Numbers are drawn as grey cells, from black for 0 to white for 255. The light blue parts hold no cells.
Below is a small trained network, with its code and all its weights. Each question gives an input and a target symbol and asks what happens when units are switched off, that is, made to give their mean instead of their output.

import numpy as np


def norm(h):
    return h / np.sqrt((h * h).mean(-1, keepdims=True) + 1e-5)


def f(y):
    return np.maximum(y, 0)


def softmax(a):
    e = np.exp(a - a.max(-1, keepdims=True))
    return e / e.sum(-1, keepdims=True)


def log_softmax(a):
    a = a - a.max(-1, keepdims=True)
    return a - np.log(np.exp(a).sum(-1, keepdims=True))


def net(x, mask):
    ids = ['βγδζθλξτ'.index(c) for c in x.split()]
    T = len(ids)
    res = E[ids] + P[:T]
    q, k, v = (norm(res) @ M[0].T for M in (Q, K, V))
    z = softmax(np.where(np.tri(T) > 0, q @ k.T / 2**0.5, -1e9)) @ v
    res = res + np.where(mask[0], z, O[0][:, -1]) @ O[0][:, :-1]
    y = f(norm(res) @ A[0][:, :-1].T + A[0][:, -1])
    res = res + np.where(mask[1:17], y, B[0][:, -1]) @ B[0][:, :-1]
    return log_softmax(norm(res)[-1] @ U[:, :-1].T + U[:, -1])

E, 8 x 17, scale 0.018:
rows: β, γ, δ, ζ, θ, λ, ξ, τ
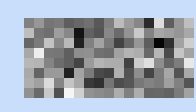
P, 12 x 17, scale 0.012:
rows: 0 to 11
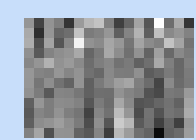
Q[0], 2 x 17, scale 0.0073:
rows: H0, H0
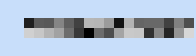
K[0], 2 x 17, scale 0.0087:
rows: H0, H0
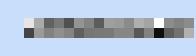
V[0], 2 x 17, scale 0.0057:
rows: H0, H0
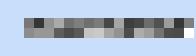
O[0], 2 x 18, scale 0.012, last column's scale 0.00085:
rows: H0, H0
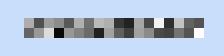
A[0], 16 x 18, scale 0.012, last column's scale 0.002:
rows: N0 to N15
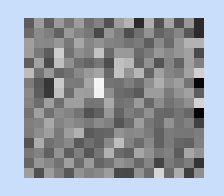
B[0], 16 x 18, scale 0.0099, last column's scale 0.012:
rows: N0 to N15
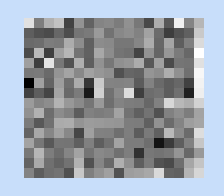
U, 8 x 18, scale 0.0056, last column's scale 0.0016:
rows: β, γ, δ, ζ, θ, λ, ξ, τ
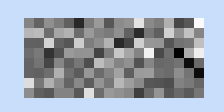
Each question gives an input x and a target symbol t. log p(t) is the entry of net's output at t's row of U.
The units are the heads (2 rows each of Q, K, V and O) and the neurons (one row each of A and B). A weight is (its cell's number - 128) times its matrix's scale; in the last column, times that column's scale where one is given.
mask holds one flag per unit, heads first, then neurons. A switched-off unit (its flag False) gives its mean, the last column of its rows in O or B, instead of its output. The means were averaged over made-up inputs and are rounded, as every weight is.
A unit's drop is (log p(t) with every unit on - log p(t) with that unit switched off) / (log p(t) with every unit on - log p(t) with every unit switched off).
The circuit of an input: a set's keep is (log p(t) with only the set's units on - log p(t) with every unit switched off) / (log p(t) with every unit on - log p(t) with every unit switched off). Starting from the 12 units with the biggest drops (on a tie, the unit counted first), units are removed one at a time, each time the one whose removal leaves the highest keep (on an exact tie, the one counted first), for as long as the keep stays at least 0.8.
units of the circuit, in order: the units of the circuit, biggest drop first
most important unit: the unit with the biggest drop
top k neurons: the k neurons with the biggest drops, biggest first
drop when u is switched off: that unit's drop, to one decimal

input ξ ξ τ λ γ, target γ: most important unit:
N4
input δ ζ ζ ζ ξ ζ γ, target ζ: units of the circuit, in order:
(H0; N0; N7)
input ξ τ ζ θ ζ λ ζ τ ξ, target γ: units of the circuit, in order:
(N7; N6; N11)
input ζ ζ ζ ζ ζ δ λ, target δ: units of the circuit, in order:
(H0; N7)
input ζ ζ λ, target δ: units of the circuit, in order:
(H0; N15)
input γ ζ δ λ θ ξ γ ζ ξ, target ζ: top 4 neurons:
(N1; N0; N7; N4)
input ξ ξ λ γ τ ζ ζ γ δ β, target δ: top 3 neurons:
(N7; N3; N15)
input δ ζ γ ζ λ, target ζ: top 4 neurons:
(N1; N0; N4; N7)
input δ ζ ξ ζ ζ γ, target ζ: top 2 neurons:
(N1; N0)
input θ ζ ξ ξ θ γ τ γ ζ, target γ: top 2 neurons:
(N7; N6)
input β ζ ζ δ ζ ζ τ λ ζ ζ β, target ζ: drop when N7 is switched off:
0.2
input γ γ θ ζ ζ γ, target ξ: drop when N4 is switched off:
0.3
